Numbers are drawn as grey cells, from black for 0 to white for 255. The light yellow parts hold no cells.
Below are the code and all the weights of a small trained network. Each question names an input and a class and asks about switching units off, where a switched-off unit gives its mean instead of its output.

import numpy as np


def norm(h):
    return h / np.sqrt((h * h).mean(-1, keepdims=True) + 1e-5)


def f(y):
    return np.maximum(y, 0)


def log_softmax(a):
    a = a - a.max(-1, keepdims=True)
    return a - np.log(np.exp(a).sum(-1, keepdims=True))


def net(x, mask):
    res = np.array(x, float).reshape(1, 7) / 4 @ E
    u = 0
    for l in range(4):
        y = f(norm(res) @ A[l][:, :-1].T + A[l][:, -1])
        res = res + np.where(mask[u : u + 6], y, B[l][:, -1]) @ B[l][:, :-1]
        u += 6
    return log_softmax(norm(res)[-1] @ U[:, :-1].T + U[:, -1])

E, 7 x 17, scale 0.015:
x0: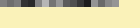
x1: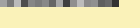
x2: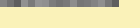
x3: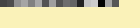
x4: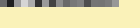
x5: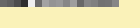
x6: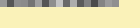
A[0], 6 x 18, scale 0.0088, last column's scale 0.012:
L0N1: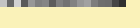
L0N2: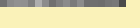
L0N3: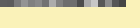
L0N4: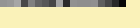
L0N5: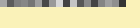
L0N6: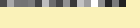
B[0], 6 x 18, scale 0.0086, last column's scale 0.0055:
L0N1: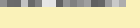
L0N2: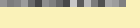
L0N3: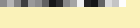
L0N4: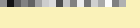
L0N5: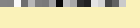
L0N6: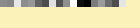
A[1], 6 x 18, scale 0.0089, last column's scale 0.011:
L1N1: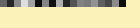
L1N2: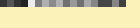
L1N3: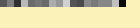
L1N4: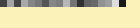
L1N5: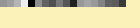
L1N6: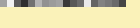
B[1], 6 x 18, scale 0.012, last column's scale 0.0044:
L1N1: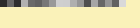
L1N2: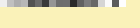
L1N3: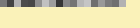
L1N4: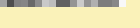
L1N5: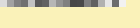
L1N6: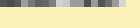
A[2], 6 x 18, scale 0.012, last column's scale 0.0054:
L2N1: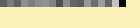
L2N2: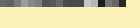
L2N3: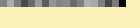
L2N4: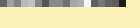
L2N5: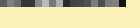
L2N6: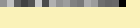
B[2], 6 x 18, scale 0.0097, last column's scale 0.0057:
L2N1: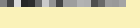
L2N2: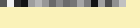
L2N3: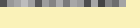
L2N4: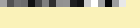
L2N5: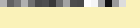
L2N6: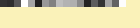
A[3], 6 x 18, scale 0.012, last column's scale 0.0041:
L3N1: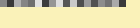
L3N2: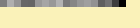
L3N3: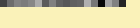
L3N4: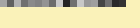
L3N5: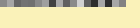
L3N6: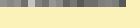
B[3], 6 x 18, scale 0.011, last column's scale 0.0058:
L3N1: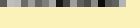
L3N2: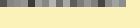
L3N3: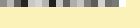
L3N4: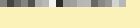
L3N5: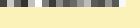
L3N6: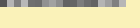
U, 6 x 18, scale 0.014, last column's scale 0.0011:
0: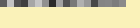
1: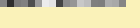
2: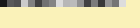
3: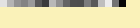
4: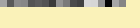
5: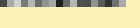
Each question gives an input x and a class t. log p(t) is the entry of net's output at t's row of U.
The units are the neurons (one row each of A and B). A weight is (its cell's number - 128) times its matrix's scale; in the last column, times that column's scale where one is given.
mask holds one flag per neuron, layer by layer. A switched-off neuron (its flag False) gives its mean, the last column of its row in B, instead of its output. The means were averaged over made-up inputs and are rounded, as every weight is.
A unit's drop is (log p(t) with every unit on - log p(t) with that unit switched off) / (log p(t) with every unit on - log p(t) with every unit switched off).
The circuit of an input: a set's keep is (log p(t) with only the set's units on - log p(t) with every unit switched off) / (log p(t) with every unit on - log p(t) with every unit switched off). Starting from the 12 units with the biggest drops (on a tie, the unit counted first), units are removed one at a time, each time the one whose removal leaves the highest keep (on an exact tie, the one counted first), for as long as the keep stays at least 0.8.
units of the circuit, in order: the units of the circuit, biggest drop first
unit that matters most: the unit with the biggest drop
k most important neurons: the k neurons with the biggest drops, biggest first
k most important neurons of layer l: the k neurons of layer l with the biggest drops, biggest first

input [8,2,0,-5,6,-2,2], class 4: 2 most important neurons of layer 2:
(L2N5 L2N6)
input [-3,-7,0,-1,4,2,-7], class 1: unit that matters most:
L1N4
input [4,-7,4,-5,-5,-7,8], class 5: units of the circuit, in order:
(L3N1 L1N2)
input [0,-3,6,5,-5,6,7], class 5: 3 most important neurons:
(L0N5 L3N1 L1N5)
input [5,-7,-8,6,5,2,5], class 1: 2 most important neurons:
(L1N4 L1N3)
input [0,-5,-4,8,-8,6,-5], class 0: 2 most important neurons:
(L3N3 L0N3)
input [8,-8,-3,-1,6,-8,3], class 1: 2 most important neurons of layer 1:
(L1N4 L1N3)
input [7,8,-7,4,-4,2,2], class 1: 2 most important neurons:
(L0N4 L3N4)
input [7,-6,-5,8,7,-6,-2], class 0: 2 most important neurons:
(L3N3 L2N2)
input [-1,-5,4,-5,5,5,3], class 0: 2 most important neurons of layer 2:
(L2N6 L2N5)
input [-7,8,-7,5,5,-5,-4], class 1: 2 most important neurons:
(L3N4 L0N4)
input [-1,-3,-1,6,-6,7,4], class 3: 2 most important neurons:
(L1N2 L3N5)
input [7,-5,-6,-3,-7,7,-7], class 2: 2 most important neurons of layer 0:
(L0N5 L0N3)
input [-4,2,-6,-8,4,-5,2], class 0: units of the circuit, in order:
(L3N5)
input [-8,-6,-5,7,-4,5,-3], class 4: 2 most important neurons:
(L2N4 L3N5)
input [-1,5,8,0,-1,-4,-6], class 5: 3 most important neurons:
(L0N6 L1N4 L3N4)
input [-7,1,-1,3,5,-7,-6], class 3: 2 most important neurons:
(L1N5 L2N5)
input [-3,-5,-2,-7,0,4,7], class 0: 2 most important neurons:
(L3N5 L0N6)
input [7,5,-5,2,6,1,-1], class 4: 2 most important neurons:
(L2N5 L2N6)
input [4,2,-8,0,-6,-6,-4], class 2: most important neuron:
(L2N6)
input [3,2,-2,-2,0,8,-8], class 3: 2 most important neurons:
(L1N2 L0N5)
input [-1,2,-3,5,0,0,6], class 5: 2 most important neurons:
(L0N5 L3N1)
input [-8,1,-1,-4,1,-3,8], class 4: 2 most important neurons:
(L2N4 L0N6)
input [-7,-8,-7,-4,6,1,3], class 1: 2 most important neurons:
(L1N4 L1N3)
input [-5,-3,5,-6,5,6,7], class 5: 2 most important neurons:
(L0N5 L3N1)
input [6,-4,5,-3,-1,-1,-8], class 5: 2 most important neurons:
(L0N6 L2N4)
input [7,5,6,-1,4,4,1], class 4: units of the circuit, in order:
(L2N5)
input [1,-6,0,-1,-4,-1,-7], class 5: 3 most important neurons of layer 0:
(L0N6 L0N1 L0N4)
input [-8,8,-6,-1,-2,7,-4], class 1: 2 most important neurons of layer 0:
(L0N4 L0N1)
